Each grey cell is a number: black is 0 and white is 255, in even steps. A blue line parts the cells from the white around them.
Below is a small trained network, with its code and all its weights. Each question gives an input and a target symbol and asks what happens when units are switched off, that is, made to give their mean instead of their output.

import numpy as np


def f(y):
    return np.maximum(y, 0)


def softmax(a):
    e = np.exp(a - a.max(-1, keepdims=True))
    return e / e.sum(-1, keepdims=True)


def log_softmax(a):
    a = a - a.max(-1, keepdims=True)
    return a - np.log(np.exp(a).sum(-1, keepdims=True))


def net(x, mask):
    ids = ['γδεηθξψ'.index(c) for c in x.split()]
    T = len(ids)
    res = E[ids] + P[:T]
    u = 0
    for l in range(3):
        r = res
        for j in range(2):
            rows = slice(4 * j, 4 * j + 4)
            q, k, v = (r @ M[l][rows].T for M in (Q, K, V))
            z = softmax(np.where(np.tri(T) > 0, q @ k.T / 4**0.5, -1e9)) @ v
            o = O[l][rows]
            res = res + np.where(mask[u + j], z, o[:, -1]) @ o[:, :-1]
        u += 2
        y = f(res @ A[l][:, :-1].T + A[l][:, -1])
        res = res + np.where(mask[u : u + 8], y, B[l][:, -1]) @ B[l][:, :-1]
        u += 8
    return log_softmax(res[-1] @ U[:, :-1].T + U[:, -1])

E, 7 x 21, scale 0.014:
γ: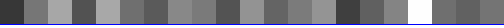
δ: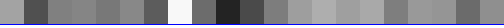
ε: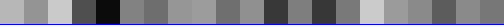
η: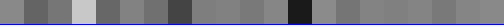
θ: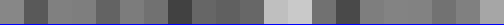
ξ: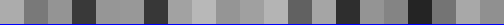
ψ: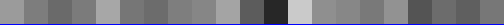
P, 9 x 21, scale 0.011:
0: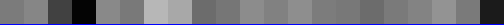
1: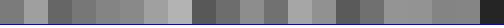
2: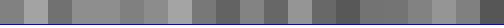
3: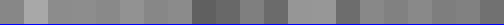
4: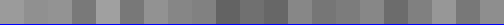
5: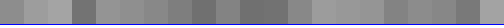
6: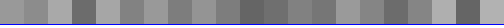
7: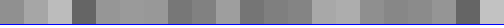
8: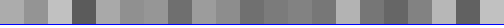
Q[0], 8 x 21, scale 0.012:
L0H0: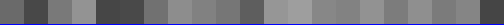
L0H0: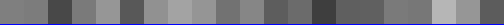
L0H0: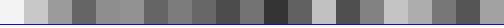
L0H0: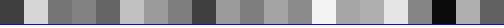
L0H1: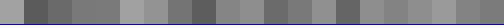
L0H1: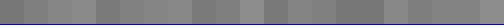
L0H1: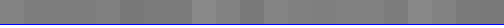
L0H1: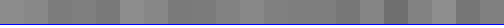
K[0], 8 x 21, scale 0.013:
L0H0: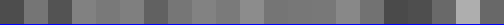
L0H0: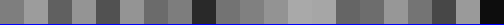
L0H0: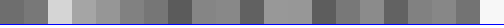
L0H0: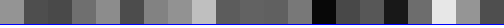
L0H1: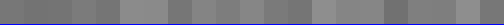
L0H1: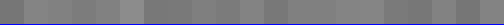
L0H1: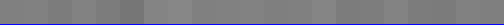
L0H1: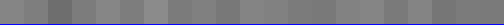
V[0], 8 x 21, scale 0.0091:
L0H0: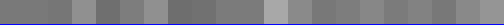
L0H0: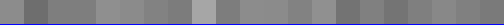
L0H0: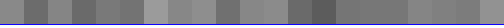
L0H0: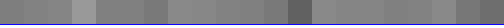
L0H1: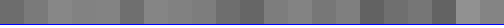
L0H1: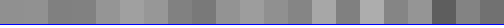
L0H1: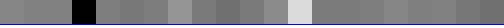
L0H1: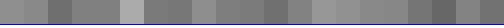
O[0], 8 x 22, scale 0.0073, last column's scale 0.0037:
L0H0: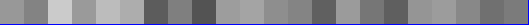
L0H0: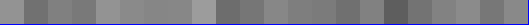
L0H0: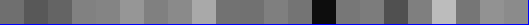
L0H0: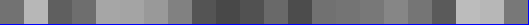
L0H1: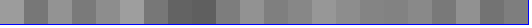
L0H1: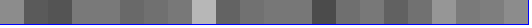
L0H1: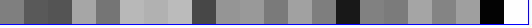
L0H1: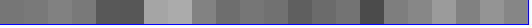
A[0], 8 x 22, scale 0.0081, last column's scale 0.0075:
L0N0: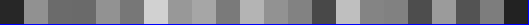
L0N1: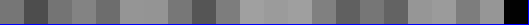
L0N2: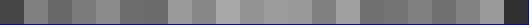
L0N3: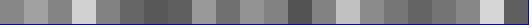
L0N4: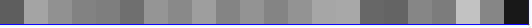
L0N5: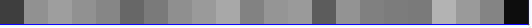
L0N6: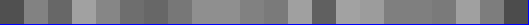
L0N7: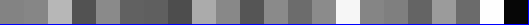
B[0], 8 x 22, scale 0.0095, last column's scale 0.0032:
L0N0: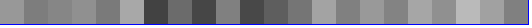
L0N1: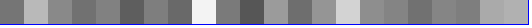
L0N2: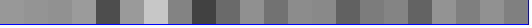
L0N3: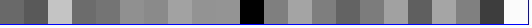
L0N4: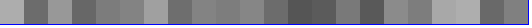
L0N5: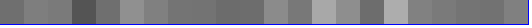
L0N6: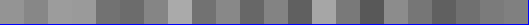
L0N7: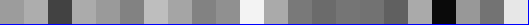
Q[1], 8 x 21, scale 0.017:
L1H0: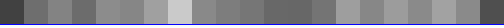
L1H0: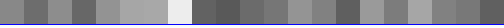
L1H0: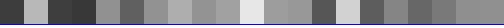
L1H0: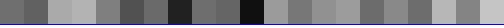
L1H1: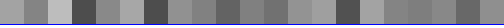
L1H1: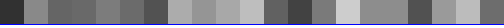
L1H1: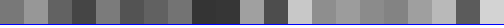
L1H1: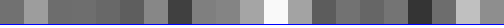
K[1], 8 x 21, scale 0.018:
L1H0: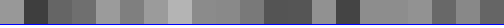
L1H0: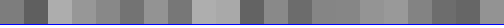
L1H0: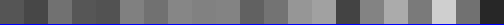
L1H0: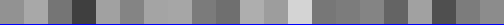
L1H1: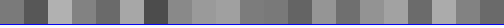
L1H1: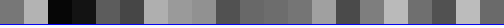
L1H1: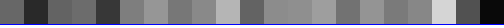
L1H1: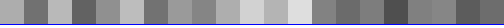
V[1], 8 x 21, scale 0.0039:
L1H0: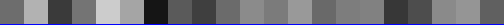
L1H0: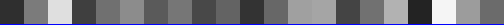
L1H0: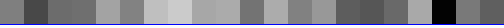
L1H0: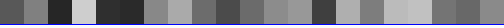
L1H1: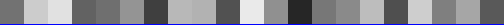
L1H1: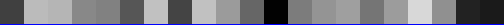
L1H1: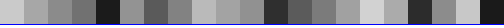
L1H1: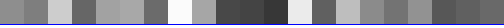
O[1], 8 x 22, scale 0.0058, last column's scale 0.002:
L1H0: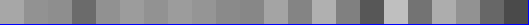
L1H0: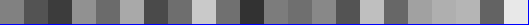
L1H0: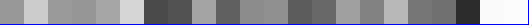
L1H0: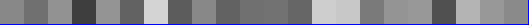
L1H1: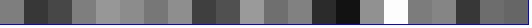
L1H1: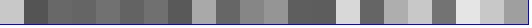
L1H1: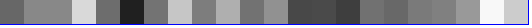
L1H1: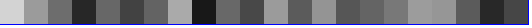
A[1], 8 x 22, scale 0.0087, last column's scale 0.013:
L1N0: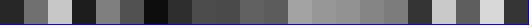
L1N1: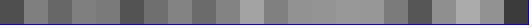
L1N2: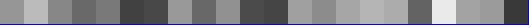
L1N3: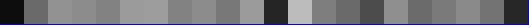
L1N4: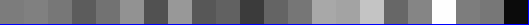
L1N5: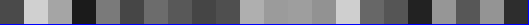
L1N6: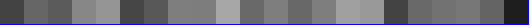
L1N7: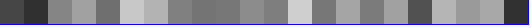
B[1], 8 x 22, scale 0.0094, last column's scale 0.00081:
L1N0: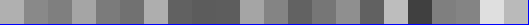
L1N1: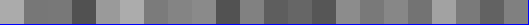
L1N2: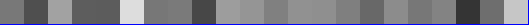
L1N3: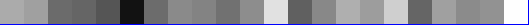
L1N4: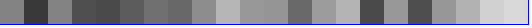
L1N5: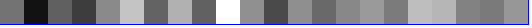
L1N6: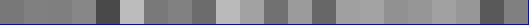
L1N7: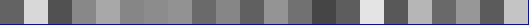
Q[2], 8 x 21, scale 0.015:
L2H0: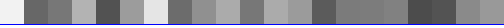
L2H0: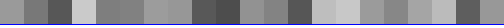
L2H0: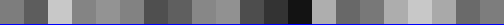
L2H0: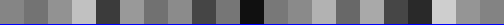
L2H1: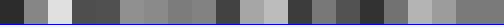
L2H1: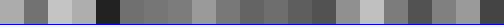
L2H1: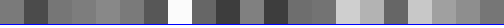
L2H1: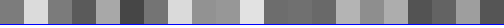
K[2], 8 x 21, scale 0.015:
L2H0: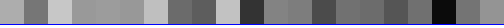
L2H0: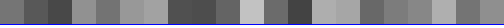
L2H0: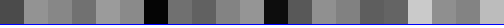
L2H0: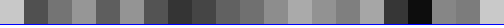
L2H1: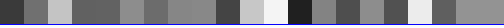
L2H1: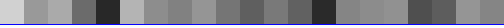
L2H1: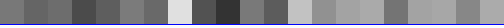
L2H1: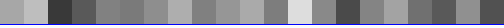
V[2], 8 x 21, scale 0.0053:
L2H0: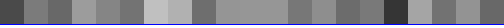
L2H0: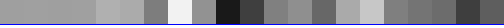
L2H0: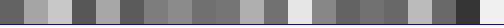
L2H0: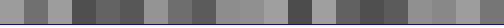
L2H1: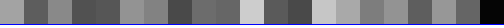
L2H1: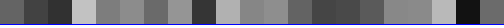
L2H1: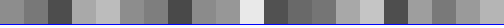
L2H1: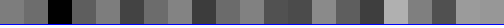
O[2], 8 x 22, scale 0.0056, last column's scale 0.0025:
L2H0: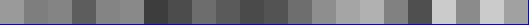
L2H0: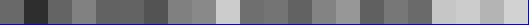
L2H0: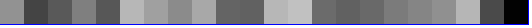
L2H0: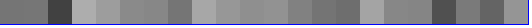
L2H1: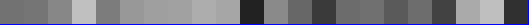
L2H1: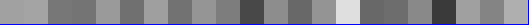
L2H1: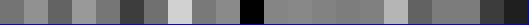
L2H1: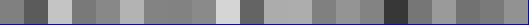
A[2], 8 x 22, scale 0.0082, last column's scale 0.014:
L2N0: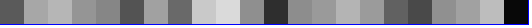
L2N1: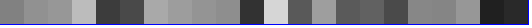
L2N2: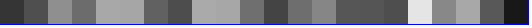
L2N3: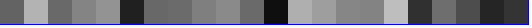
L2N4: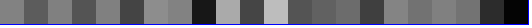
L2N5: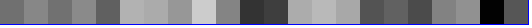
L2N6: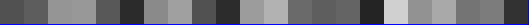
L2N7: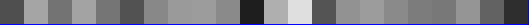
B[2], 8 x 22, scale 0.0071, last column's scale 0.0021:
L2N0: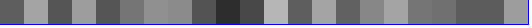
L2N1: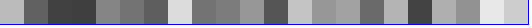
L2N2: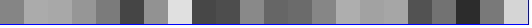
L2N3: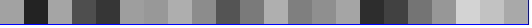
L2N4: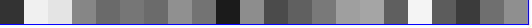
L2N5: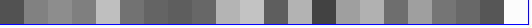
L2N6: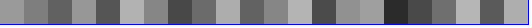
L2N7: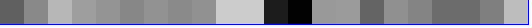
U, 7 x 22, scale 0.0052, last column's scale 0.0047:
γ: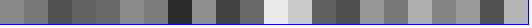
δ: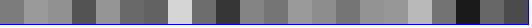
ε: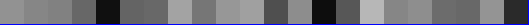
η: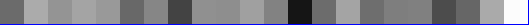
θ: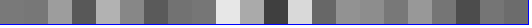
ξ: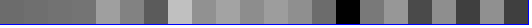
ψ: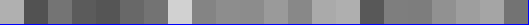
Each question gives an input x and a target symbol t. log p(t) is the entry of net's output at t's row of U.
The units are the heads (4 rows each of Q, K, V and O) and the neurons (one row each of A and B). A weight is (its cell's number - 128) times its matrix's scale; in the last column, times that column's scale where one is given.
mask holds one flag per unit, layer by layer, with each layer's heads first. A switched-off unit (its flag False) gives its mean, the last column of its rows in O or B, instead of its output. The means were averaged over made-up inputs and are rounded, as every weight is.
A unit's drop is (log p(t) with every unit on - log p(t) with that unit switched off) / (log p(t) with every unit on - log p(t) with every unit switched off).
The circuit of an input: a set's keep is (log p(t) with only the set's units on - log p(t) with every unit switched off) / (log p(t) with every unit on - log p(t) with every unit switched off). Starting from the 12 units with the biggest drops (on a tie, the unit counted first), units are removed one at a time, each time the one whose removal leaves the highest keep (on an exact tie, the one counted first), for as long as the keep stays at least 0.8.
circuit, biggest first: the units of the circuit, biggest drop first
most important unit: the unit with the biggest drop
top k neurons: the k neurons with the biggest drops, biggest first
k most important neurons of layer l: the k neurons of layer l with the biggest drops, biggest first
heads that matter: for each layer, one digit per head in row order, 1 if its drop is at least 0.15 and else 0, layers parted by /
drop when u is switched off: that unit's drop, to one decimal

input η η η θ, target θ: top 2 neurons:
L0N7, L1N5
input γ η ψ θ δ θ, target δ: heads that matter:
10 / 01 / 01
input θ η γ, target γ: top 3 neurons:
L1N3, L2N6, L0N3
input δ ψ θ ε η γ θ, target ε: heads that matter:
11 / 01 / 01
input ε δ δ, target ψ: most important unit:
L2H1
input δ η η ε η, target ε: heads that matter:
01 / 01 / 00
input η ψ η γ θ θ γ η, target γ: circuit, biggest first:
L0N3, L1H1, L2H0
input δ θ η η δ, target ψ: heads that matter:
01 / 00 / 00
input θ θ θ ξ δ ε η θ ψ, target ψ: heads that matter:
01 / 11 / 01
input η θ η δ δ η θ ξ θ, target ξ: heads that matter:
11 / 01 / 00
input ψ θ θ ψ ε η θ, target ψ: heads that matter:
11 / 01 / 01
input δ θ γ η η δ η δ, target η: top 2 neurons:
L0N7, L0N3
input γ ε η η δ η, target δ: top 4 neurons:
L0N3, L2N4, L0N7, L1N4
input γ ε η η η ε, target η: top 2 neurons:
L0N7, L2N0
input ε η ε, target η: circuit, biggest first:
L1H1, L2H1, L0H1, L2H0
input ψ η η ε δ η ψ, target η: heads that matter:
01 / 00 / 10
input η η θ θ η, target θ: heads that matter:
01 / 01 / 00
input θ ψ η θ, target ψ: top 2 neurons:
L0N1, L2N1
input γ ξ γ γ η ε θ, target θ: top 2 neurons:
L2N5, L2N7
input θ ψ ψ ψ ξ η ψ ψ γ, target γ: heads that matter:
01 / 01 / 10
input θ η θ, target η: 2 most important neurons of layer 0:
L0N1, L0N3
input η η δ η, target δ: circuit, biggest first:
L0H1, L0N3, L1H1, L2N4
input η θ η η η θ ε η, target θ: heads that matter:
01 / 11 / 00
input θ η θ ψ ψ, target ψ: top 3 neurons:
L2N3, L0N3, L1N3
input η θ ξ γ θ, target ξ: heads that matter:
10 / 01 / 01
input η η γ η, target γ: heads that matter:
01 / 01 / 10
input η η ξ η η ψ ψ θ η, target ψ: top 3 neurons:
L0N3, L2N1, L0N7
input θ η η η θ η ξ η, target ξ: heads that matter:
01 / 11 / 00
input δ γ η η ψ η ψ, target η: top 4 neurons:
L0N7, L0N3, L1N2, L2N0
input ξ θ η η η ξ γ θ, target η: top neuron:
L0N7
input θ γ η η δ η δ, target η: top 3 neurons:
L0N7, L1N2, L0N3
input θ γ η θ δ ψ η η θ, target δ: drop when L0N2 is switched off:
0.0
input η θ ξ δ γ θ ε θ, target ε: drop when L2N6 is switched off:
0.2
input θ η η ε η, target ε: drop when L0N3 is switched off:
1.3
